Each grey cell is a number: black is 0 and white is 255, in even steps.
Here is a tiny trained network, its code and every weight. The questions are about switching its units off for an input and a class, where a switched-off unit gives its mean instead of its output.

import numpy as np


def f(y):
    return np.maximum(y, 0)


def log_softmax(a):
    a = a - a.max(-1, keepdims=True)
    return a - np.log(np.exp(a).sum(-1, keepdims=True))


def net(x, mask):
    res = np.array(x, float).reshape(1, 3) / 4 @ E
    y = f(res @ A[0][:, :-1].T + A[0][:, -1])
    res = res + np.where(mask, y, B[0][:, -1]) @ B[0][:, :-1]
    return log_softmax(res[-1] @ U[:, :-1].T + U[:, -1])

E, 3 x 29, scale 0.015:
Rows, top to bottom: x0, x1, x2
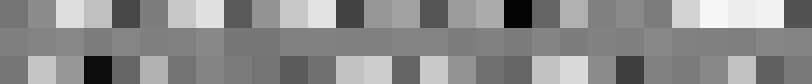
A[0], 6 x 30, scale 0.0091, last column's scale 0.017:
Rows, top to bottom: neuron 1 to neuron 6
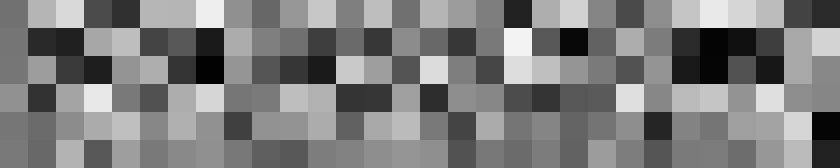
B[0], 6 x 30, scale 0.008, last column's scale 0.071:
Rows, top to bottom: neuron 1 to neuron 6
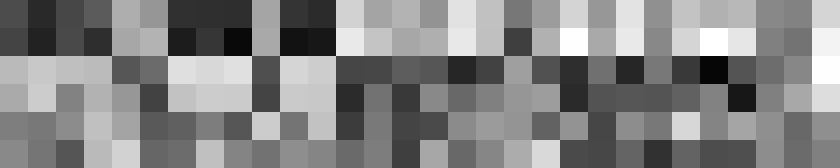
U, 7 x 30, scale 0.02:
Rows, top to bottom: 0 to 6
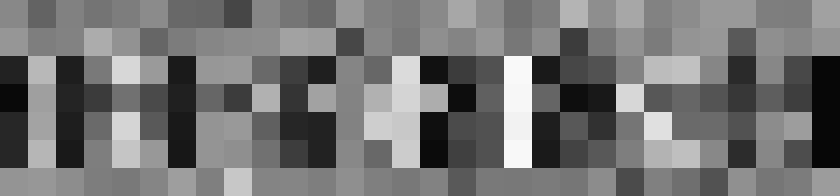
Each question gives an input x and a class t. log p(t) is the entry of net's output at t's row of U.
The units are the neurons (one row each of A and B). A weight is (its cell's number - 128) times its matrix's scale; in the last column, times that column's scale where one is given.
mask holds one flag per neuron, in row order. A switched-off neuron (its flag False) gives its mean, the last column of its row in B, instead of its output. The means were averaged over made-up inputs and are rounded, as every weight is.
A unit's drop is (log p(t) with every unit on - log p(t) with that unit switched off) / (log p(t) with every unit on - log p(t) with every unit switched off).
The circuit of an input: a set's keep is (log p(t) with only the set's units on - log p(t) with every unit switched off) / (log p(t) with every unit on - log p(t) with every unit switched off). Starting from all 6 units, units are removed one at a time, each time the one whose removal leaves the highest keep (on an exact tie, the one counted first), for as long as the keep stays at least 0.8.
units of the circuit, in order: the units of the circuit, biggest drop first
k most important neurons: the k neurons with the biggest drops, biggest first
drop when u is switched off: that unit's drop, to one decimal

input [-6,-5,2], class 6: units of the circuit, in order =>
neuron 3
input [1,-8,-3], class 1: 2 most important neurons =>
neuron 1; neuron 2
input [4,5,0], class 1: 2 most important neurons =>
neuron 2; neuron 4
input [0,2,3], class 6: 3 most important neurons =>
neuron 2; neuron 1; neuron 4
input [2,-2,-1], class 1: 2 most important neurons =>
neuron 2; neuron 3
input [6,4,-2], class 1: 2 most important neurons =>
neuron 4; neuron 2
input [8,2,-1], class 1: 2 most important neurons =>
neuron 4; neuron 2
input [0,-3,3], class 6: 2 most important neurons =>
neuron 2; neuron 1
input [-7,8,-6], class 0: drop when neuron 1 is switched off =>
0.0
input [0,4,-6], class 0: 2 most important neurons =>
neuron 3; neuron 2
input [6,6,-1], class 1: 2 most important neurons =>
neuron 2; neuron 4
